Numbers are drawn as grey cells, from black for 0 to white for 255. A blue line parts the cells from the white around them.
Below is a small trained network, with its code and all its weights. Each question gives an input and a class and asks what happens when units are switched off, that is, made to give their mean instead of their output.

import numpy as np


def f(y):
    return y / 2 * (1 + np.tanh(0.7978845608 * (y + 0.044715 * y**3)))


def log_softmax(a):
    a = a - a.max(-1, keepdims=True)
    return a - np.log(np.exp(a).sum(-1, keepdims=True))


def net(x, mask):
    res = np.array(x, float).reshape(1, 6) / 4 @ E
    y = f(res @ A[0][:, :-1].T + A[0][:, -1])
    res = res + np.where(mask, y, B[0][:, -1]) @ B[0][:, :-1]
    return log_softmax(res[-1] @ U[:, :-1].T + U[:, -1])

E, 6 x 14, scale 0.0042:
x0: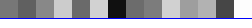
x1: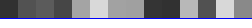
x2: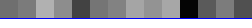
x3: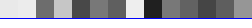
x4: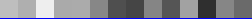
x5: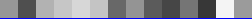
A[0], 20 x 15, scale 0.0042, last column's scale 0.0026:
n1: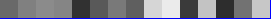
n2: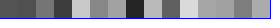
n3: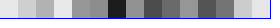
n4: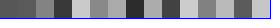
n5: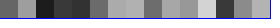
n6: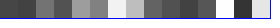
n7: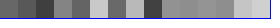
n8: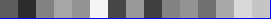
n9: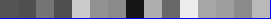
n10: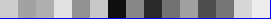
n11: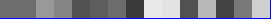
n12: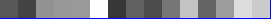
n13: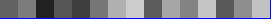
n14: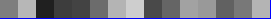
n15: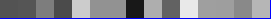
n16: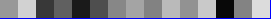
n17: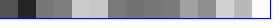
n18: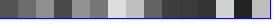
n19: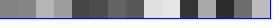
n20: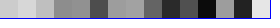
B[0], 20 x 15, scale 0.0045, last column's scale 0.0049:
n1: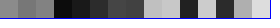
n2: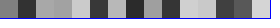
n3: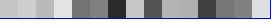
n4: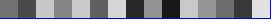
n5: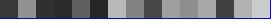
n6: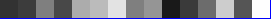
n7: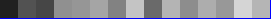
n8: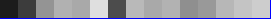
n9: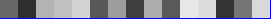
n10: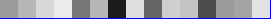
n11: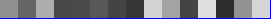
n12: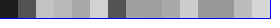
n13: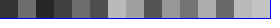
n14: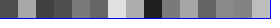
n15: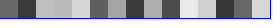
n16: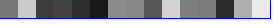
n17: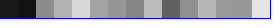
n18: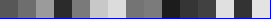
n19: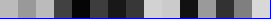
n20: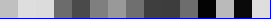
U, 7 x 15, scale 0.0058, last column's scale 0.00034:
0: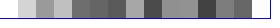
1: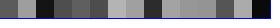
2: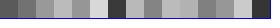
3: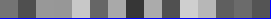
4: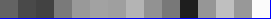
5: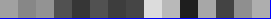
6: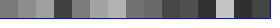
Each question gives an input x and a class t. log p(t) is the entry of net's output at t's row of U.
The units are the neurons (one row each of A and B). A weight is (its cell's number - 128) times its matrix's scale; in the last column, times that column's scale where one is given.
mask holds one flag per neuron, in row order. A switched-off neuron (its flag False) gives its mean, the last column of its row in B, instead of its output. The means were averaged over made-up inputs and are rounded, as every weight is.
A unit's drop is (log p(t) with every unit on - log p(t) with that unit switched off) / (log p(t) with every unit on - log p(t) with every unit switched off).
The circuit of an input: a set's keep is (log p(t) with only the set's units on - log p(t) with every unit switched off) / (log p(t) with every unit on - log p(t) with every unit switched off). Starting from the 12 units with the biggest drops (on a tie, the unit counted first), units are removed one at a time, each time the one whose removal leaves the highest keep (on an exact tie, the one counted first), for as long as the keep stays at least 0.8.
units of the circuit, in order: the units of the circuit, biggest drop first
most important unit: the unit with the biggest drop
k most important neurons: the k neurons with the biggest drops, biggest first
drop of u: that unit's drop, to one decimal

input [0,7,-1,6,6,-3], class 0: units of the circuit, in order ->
(n20 n3 n10)
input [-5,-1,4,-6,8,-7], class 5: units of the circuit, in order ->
(n19 n1)
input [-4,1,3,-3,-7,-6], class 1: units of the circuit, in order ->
(n5 n13)
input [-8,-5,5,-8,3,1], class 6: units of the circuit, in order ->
(n18 n20)
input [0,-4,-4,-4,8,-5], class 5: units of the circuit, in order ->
(n19 n11)
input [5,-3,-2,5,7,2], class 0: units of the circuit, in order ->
(n3)
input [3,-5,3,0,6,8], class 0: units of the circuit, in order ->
(n3 n20)
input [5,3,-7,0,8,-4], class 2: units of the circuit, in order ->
(n10 n12)
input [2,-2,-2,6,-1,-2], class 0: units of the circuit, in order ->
(n3 n10 n17)
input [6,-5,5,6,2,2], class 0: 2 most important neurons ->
(n3 n10)
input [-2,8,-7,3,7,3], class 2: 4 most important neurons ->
(n10 n12 n8 n3)
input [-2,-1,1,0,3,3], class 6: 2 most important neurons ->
(n20 n16)
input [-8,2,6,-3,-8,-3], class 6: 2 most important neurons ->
(n18 n6)
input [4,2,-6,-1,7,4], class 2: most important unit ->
n10
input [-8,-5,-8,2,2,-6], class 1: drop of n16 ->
0.2
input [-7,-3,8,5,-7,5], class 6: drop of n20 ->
0.1
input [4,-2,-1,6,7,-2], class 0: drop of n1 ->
0.0
